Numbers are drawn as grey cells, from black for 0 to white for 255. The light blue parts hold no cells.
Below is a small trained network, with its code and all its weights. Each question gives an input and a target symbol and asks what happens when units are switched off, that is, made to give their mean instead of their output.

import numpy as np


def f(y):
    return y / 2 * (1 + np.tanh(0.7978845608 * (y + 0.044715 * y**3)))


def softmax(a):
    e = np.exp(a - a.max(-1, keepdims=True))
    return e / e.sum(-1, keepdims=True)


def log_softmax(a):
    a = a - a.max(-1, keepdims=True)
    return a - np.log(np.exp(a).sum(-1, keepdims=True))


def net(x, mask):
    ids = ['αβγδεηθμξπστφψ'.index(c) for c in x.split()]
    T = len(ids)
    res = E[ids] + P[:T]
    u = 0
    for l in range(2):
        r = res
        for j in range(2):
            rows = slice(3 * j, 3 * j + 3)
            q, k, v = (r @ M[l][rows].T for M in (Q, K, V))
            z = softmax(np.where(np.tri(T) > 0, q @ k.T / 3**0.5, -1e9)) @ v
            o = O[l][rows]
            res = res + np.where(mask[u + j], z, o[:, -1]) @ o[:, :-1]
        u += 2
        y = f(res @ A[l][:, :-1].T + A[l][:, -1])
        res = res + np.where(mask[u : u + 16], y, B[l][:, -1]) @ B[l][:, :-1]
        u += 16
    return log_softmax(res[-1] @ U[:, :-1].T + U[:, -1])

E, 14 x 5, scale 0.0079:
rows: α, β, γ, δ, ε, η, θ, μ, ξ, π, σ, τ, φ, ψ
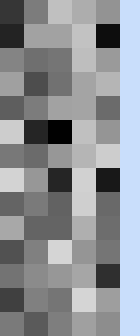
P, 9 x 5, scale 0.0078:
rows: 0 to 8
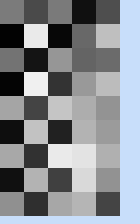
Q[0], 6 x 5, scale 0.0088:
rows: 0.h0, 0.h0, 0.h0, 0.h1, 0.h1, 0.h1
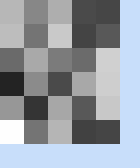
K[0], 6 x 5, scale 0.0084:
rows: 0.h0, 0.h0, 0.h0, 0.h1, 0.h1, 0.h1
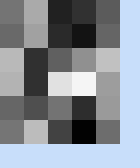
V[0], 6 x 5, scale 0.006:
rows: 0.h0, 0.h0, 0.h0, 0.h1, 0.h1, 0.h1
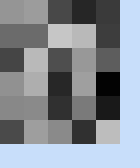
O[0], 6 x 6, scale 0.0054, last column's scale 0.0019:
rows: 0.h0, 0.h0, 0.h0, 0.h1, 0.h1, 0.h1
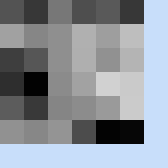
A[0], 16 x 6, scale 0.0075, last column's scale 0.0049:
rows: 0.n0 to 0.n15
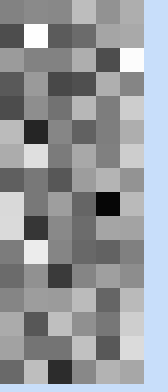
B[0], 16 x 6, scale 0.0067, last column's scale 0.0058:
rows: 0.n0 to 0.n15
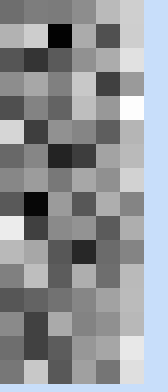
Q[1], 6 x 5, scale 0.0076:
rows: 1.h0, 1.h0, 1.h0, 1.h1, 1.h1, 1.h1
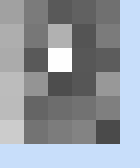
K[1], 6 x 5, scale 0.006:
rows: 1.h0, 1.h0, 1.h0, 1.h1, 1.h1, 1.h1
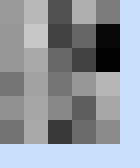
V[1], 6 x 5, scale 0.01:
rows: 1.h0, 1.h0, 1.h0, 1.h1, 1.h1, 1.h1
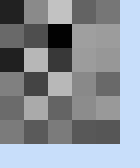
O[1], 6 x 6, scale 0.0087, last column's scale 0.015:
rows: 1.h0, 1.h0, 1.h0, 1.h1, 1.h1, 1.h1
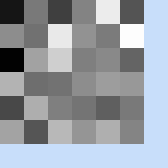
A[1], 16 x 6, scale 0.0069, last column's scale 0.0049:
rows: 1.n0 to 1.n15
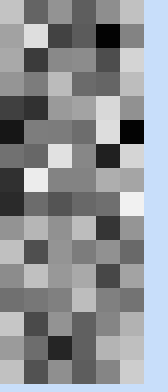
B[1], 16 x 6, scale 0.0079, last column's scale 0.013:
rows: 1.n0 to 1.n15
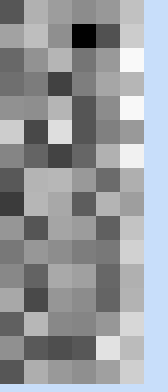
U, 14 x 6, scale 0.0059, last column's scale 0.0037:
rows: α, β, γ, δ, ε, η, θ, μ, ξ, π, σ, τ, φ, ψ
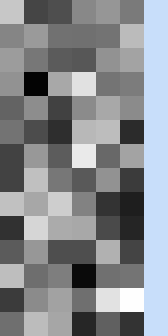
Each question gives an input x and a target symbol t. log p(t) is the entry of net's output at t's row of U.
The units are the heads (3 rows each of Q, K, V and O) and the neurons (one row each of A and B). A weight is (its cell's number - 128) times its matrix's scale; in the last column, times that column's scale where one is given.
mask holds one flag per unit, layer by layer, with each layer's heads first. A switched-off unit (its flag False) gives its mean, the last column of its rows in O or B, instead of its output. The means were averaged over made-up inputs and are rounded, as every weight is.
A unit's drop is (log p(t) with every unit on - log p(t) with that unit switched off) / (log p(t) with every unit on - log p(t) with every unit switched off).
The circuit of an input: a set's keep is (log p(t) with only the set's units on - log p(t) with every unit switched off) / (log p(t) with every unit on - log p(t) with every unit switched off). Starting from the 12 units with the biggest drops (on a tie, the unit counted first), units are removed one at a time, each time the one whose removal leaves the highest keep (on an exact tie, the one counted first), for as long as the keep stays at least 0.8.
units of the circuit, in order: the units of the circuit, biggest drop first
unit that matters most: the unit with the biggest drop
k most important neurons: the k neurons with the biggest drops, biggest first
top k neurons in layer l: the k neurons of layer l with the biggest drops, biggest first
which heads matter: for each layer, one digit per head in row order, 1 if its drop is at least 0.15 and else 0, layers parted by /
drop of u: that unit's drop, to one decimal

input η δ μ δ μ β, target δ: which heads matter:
00 / 00
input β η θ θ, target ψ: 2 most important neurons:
[1.n1 0.n1]
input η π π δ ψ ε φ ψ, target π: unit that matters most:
0.h1
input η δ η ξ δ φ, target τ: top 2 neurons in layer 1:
[1.n1 1.n14]
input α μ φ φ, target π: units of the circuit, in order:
[1.n7 1.h0 1.h1]
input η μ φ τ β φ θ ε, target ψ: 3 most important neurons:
[1.n1 0.n10 0.n1]
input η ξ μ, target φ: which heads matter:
10 / 00
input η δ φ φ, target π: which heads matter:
01 / 10
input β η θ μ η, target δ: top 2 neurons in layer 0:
[0.n9 0.n5]
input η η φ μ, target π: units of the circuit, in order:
[1.h1 1.h0]
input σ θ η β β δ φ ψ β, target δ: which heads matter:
10 / 11
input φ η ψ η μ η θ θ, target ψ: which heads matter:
11 / 01
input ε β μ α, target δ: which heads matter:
00 / 00
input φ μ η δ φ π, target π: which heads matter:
01 / 11
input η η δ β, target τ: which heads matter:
01 / 10
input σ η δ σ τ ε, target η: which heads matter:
00 / 11
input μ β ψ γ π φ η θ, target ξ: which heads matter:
00 / 10
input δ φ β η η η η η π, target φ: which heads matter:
00 / 00
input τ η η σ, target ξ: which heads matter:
00 / 10
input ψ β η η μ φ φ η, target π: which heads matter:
11 / 11
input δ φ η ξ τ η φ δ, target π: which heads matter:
11 / 11
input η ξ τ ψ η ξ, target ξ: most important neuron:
[1.n1]
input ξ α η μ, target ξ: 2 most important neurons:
[1.n1 1.n6]
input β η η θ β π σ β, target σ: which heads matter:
01 / 10
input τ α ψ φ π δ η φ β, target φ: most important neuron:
[0.n1]
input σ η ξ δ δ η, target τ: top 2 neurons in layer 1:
[1.n1 1.n14]
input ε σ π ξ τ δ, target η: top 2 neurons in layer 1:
[1.n1 1.n14]
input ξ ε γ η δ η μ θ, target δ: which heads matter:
00 / 10
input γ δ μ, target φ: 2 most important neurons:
[0.n8 0.n1]
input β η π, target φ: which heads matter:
00 / 10
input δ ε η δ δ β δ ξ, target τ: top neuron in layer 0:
[0.n9]
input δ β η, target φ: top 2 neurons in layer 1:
[1.n6 1.n8]
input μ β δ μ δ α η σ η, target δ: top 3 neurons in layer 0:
[0.n9 0.n5 0.n6]
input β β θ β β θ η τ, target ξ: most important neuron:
[0.n14]
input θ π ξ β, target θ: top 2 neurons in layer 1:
[1.n4 1.n2]
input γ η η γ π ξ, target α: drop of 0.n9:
0.1
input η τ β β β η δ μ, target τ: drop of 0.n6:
0.2
